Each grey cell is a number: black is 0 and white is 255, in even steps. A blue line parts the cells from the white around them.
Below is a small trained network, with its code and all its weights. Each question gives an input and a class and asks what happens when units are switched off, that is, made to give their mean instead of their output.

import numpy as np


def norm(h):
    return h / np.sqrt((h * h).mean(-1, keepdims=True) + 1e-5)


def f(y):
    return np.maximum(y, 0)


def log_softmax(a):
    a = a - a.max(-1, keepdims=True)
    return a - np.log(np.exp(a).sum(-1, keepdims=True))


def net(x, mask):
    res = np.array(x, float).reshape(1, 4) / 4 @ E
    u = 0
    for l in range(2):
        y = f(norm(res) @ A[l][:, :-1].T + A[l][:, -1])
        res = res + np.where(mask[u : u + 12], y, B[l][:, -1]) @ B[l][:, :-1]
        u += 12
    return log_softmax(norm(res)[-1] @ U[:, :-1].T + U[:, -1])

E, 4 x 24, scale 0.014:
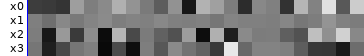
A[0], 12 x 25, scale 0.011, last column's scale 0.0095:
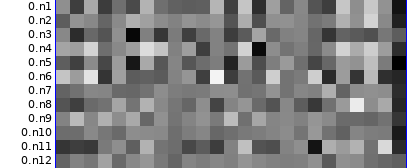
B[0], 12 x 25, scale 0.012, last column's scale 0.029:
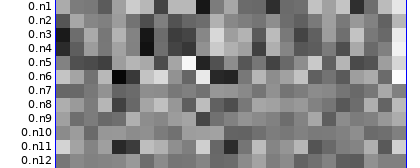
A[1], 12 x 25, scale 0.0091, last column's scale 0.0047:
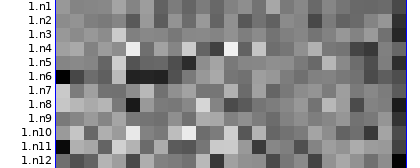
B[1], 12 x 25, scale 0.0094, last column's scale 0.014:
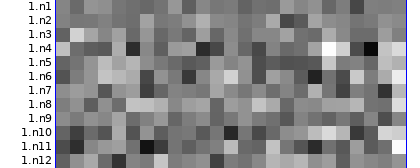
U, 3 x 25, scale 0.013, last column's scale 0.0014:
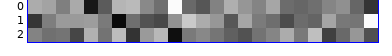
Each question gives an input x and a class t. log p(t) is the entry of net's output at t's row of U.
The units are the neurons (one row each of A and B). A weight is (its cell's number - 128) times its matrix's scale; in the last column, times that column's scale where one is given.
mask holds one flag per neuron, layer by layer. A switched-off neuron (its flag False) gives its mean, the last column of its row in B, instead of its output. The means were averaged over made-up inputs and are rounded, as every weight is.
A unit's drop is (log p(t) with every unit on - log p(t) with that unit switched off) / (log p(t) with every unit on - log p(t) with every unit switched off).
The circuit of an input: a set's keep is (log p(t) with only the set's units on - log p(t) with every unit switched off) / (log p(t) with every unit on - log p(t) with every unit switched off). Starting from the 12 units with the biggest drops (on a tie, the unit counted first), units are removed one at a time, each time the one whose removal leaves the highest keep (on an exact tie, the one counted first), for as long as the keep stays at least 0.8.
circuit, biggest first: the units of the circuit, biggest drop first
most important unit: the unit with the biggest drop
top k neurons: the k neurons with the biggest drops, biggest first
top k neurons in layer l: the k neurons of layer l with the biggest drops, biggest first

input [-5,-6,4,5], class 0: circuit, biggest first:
0.n6
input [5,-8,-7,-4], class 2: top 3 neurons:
0.n6; 0.n3; 0.n4
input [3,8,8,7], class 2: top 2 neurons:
0.n5; 0.n4
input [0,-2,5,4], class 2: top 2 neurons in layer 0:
0.n5; 0.n1
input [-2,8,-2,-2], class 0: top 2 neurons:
0.n1; 0.n3
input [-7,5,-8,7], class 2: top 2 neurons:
0.n4; 0.n11
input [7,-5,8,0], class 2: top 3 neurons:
0.n5; 0.n1; 0.n6
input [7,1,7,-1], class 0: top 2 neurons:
0.n11; 0.n8
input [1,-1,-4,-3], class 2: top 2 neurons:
0.n3; 0.n6
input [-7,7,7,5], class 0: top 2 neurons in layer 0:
0.n6; 0.n4
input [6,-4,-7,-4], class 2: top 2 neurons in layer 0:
0.n6; 0.n3
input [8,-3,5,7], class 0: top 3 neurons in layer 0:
0.n11; 0.n4; 0.n8
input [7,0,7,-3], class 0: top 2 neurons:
0.n11; 0.n8
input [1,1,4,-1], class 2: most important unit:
0.n1
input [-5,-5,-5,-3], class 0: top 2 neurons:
0.n1; 0.n5
